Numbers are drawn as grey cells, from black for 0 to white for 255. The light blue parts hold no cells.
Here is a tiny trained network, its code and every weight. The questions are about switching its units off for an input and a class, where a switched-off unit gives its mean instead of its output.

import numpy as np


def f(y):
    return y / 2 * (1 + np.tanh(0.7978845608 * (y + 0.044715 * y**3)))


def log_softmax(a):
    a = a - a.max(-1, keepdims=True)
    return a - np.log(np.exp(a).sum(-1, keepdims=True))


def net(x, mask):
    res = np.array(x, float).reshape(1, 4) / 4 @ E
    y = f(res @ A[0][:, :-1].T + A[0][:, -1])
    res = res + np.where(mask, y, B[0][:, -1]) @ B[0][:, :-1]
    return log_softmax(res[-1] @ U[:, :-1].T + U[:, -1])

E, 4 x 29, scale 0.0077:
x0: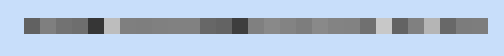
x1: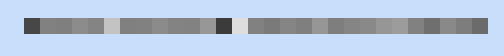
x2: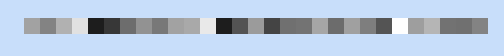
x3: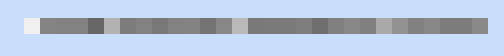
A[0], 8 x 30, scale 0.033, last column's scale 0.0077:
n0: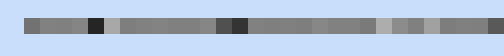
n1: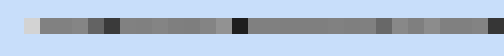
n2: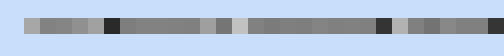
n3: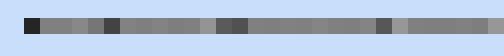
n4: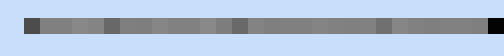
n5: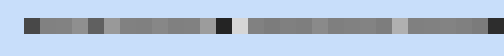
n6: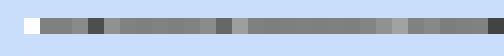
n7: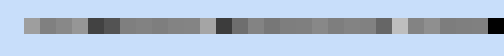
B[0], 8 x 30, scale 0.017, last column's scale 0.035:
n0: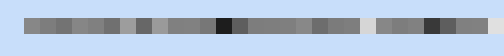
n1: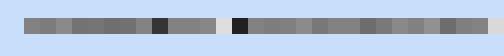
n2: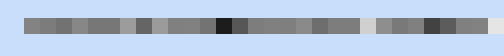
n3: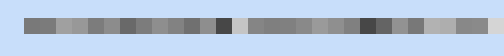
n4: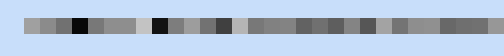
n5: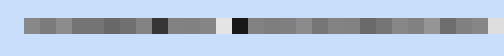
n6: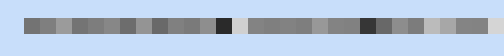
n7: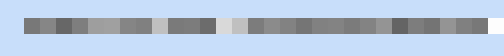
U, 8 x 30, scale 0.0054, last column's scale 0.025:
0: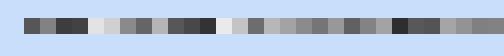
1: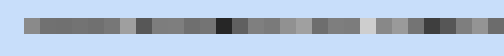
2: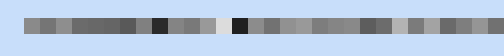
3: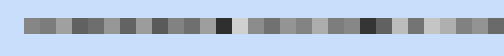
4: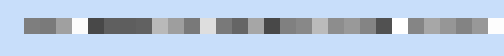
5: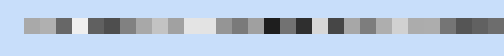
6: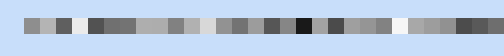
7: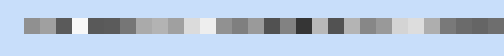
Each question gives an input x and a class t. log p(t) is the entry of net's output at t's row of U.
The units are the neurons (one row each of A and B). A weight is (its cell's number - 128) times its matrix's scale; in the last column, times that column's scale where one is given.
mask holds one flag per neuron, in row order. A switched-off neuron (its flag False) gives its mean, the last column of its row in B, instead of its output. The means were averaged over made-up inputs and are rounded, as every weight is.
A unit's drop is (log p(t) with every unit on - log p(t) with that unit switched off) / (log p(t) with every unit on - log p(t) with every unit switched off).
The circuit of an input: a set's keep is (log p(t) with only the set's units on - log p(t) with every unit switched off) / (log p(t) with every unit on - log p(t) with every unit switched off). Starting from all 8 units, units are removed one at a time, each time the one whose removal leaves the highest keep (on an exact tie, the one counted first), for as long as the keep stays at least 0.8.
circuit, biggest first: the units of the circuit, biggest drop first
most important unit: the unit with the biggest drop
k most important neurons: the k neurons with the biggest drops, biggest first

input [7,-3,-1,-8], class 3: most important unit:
n3
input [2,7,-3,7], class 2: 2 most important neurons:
[n5, n3]
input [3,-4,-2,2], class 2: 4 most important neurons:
[n7, n2, n0, n3]
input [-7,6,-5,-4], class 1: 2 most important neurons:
[n7, n1]
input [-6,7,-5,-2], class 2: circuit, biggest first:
[n7, n0]
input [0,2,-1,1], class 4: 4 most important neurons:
[n7, n1, n5, n2]
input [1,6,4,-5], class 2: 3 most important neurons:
[n5, n6, n4]
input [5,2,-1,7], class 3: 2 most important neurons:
[n6, n2]
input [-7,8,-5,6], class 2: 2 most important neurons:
[n0, n7]
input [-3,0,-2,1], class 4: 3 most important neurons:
[n7, n0, n2]
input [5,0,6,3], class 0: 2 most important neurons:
[n7, n2]
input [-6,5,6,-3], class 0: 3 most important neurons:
[n7, n0, n1]
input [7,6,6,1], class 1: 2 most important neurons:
[n0, n1]
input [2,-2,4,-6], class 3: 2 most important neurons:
[n3, n4]
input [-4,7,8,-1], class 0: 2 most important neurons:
[n7, n1]
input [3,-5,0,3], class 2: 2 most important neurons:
[n2, n1]
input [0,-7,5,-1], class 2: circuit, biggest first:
[n1]
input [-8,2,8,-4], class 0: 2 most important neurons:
[n7, n0]
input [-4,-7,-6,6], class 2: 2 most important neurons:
[n7, n2]
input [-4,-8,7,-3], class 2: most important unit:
n1
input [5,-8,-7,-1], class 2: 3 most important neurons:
[n7, n0, n2]
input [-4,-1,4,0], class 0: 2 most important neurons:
[n7, n0]
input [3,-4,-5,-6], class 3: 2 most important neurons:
[n7, n5]
